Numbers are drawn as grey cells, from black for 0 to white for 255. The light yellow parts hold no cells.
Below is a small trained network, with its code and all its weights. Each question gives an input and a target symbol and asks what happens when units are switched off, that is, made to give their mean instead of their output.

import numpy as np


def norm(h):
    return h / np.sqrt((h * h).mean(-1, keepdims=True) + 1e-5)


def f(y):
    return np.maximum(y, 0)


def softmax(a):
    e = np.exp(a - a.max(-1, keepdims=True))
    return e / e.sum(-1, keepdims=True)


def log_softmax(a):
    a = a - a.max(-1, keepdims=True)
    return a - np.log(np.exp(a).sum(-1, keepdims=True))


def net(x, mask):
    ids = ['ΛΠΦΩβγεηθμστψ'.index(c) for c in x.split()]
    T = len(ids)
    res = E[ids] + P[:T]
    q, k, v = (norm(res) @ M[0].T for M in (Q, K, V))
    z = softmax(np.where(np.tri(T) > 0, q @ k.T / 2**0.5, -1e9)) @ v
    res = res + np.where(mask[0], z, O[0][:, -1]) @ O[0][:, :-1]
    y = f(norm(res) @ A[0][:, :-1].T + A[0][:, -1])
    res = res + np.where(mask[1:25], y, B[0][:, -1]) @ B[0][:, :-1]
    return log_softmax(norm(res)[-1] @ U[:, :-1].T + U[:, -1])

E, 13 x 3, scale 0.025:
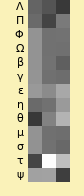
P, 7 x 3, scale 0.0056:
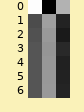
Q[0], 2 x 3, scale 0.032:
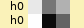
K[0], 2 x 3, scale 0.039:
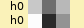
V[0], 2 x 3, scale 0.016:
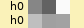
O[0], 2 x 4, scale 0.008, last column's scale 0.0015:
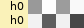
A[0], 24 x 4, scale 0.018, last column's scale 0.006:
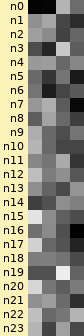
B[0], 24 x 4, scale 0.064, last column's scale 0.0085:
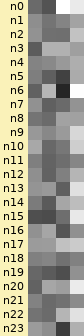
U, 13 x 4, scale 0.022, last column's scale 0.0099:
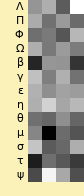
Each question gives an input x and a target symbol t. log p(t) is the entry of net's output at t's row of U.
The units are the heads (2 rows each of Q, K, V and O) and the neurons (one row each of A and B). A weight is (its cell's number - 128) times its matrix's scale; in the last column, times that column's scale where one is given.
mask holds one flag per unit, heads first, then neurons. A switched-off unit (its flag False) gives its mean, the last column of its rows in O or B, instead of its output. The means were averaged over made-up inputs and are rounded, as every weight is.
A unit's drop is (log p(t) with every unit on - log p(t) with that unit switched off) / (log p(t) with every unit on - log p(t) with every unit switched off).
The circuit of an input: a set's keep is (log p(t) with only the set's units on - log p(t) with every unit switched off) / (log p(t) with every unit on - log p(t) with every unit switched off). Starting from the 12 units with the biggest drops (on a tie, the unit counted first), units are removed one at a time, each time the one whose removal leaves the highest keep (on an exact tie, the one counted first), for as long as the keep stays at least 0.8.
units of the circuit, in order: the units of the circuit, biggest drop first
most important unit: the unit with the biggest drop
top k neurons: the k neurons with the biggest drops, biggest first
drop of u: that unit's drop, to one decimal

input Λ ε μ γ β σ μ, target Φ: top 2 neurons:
n6, n20
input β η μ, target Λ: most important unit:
n6
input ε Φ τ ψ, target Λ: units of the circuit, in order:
h0, n6, n15
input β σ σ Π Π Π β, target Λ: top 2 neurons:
n6, n0
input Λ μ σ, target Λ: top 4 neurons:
n6, n15, n13, n22
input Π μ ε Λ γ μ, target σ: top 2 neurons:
n6, n0
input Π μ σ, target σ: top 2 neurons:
n6, n0
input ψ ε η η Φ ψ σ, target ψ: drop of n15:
0.2
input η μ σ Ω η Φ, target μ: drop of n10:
0.0
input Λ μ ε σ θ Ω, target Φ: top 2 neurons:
n6, n20
